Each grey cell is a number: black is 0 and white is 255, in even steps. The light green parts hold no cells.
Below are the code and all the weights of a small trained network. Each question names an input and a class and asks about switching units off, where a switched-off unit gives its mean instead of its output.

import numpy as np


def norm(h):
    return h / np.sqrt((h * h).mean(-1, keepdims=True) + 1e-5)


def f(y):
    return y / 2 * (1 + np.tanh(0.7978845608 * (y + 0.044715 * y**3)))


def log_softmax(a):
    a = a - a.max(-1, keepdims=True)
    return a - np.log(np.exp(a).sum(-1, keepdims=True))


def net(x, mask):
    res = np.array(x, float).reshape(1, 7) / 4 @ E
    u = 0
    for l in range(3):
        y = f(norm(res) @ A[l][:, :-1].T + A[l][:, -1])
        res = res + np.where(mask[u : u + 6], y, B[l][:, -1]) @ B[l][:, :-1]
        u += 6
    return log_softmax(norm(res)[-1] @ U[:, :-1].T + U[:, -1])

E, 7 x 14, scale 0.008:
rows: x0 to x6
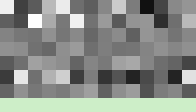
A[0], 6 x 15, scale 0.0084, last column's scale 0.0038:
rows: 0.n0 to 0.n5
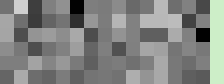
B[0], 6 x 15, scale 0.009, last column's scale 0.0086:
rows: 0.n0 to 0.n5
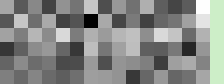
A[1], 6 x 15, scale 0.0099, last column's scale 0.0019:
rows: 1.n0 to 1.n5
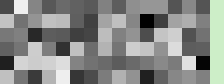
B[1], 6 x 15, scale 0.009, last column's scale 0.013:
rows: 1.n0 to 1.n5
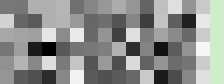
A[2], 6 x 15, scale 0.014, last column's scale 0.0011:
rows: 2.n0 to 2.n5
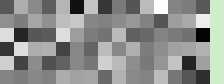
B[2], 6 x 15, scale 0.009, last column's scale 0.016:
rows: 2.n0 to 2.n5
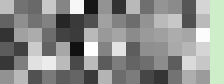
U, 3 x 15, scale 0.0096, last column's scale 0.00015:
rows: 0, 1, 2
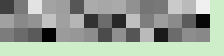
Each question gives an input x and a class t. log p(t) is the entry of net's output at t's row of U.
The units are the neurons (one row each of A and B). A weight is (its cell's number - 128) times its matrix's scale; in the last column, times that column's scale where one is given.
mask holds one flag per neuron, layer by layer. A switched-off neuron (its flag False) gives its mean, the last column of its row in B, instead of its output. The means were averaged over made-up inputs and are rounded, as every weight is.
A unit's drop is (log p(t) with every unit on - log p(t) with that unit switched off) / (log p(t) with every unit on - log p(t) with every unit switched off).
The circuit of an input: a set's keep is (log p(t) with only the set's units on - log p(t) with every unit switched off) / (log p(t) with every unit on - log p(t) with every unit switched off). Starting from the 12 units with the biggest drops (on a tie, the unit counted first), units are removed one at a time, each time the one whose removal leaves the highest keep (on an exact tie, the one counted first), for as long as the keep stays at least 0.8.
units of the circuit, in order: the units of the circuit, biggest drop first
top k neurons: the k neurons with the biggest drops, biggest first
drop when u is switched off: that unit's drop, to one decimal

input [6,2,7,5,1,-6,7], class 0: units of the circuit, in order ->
(2.n2)
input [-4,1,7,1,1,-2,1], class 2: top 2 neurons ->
(1.n3, 0.n1)
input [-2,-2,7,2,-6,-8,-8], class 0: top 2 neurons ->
(0.n1, 2.n3)
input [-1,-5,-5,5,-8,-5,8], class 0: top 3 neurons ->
(2.n3, 1.n1, 2.n0)
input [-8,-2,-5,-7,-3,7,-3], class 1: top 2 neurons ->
(2.n0, 0.n0)
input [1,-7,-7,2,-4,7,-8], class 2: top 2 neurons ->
(1.n5, 0.n0)
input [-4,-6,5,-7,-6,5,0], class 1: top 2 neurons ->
(2.n0, 0.n0)
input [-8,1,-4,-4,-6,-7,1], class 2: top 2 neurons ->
(1.n3, 2.n2)
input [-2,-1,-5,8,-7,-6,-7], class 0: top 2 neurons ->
(0.n1, 1.n2)
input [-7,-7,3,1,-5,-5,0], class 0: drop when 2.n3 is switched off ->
0.3
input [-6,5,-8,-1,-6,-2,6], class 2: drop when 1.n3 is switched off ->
0.5
